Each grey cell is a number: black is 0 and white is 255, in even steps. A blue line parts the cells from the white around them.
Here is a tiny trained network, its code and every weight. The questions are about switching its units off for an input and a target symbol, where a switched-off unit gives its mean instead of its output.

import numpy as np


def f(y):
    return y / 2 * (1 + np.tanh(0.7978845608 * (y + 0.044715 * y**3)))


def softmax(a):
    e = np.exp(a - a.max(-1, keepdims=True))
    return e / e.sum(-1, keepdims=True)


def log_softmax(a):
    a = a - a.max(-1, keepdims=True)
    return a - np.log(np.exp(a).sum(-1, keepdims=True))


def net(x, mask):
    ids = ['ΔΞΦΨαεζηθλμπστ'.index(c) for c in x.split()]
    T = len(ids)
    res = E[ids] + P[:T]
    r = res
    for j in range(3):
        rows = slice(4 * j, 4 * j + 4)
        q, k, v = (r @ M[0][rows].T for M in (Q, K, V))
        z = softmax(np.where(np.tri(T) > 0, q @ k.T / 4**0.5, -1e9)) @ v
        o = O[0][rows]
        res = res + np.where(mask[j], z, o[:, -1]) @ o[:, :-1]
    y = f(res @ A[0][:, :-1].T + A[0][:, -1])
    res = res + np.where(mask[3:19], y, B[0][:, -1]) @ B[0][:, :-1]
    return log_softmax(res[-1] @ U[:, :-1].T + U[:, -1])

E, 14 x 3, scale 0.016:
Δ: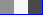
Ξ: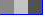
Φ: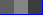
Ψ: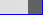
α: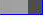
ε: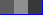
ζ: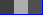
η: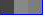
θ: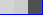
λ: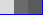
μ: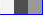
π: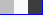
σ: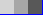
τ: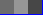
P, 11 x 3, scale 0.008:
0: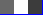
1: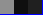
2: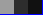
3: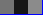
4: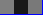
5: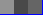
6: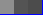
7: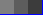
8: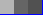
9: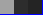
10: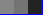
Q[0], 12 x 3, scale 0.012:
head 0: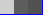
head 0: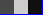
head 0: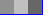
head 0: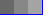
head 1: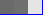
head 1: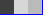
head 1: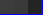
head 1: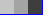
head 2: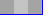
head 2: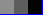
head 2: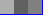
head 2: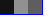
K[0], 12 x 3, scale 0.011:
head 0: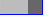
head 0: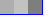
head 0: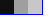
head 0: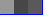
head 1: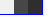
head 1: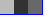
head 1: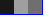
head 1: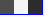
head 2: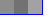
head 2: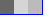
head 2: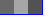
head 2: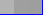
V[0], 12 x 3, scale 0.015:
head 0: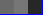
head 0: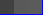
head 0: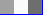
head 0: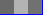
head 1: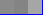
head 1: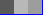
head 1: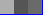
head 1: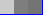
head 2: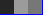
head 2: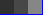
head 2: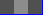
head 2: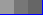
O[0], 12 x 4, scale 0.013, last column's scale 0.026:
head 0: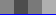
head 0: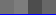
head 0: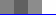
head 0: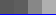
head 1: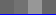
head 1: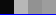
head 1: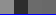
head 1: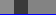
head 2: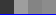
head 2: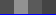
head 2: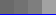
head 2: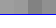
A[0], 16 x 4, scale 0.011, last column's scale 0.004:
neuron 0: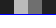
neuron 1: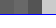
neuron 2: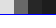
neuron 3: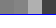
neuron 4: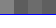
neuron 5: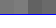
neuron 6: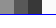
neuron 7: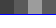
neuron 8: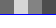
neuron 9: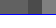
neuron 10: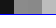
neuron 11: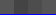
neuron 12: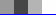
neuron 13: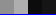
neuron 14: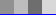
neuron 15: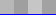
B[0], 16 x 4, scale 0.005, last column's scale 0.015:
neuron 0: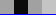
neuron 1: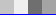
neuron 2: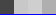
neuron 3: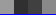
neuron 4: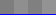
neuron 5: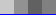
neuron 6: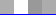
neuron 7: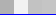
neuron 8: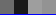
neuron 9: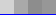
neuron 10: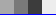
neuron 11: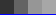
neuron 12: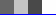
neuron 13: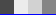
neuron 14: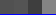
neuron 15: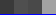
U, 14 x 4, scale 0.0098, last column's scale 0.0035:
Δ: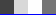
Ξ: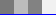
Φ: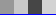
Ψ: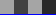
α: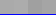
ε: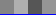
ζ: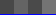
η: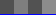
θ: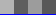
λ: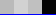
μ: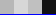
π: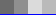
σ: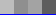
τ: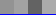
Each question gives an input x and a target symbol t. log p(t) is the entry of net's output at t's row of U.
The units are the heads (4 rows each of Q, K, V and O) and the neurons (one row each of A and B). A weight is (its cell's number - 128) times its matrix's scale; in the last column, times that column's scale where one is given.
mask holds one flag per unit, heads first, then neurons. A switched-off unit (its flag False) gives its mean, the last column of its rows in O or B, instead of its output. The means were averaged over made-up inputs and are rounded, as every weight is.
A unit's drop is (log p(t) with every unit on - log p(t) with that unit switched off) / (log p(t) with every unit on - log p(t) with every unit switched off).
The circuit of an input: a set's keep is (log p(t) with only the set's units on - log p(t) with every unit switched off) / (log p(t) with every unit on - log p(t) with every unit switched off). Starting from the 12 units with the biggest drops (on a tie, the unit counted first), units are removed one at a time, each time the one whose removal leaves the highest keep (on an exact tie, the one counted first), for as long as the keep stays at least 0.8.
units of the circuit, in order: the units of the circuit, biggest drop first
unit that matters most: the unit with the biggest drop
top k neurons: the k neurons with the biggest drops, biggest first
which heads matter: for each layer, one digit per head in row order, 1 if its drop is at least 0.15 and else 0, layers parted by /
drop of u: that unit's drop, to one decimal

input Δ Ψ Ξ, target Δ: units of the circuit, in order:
head 1
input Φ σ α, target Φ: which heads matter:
101
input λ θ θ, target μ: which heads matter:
011
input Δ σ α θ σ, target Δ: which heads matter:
010
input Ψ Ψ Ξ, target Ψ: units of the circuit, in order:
head 2; head 1
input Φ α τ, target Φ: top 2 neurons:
neuron 1; neuron 10
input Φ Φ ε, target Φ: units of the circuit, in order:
head 0; neuron 1; neuron 6
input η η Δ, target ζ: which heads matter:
011
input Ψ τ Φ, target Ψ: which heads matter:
101
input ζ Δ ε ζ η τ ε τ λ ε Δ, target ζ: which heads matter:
010
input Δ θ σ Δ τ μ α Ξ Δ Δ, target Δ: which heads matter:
110
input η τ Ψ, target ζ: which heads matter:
011
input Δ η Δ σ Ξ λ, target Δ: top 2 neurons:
neuron 7; neuron 0
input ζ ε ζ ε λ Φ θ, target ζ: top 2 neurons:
neuron 0; neuron 8
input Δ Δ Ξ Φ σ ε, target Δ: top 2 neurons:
neuron 7; neuron 11
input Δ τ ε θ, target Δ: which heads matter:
110
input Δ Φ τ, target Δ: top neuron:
neuron 7
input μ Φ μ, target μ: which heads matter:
110
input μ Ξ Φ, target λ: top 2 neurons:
neuron 2; neuron 6
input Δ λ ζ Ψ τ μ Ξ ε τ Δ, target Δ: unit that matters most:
head 0
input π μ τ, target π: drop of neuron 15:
0.0
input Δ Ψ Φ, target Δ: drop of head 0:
0.2
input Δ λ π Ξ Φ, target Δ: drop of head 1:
0.2
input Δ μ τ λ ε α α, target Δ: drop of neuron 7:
0.4
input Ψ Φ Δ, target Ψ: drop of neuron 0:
-0.1
